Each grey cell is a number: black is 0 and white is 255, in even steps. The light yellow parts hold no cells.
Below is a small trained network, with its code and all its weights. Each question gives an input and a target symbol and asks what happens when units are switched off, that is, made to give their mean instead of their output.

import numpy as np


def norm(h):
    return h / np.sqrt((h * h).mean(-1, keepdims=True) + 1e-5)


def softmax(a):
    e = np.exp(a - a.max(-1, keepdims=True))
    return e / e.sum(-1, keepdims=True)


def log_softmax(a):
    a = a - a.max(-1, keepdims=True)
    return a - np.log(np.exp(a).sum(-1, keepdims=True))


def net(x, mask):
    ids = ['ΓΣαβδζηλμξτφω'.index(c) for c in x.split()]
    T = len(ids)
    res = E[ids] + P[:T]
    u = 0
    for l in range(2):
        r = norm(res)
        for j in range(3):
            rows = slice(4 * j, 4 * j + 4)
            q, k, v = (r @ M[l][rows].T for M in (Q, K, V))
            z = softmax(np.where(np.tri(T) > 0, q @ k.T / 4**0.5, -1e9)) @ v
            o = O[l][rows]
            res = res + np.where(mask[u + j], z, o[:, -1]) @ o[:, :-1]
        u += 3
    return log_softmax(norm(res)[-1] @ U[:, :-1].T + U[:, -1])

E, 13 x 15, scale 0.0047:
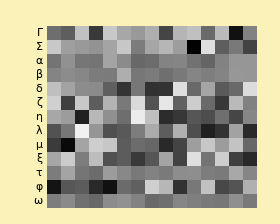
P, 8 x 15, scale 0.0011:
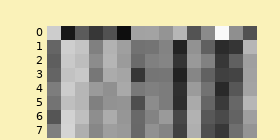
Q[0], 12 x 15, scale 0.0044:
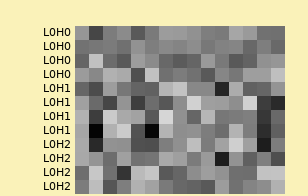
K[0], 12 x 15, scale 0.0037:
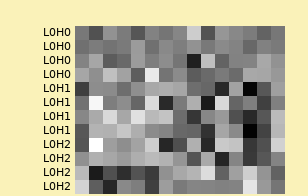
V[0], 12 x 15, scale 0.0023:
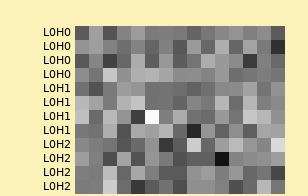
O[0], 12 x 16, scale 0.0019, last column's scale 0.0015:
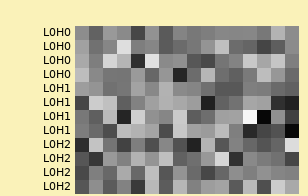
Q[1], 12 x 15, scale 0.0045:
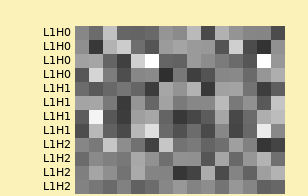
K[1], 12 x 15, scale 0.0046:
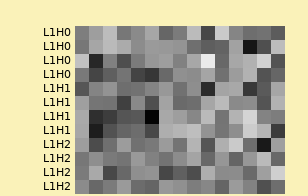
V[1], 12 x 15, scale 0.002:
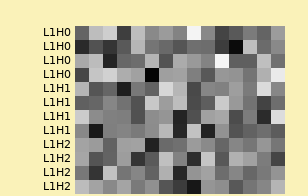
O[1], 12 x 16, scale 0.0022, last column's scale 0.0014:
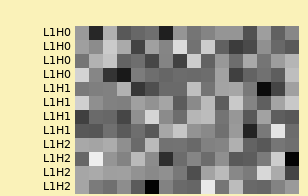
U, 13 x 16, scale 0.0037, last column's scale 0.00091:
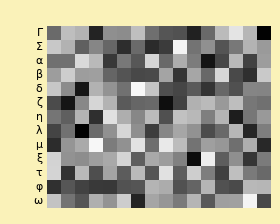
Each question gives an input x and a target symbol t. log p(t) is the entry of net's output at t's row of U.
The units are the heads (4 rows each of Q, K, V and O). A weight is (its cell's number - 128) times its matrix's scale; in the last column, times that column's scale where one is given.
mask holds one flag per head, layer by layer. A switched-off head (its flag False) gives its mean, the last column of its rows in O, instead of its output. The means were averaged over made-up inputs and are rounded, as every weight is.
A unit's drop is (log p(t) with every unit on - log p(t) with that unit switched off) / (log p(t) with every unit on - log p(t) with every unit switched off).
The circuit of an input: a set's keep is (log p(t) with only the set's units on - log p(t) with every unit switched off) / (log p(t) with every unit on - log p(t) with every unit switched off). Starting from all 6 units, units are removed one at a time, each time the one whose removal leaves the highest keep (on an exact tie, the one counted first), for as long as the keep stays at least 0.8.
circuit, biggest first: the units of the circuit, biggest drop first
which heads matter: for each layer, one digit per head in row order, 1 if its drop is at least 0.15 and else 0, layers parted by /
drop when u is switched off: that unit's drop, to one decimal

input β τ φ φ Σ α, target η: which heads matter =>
010 / 000
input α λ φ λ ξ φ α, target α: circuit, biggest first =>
[L1H0]
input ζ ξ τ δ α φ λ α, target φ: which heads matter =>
000 / 010
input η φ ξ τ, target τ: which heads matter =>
001 / 000
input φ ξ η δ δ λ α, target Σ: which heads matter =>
000 / 001
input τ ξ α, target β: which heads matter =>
000 / 010
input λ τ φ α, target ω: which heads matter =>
001 / 000
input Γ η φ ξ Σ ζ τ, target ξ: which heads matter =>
001 / 000
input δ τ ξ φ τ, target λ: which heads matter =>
000 / 010
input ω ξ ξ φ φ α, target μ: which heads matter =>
000 / 100
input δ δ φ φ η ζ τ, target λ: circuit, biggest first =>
[L1H1, L1H0]
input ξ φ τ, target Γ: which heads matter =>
010 / 000
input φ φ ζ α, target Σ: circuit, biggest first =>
[L1H2, L0H1]
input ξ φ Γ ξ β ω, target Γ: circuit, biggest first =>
[L0H1]
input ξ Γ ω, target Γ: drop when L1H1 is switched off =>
0.1
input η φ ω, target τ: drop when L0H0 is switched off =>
0.0
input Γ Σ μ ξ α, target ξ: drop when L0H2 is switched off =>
0.2
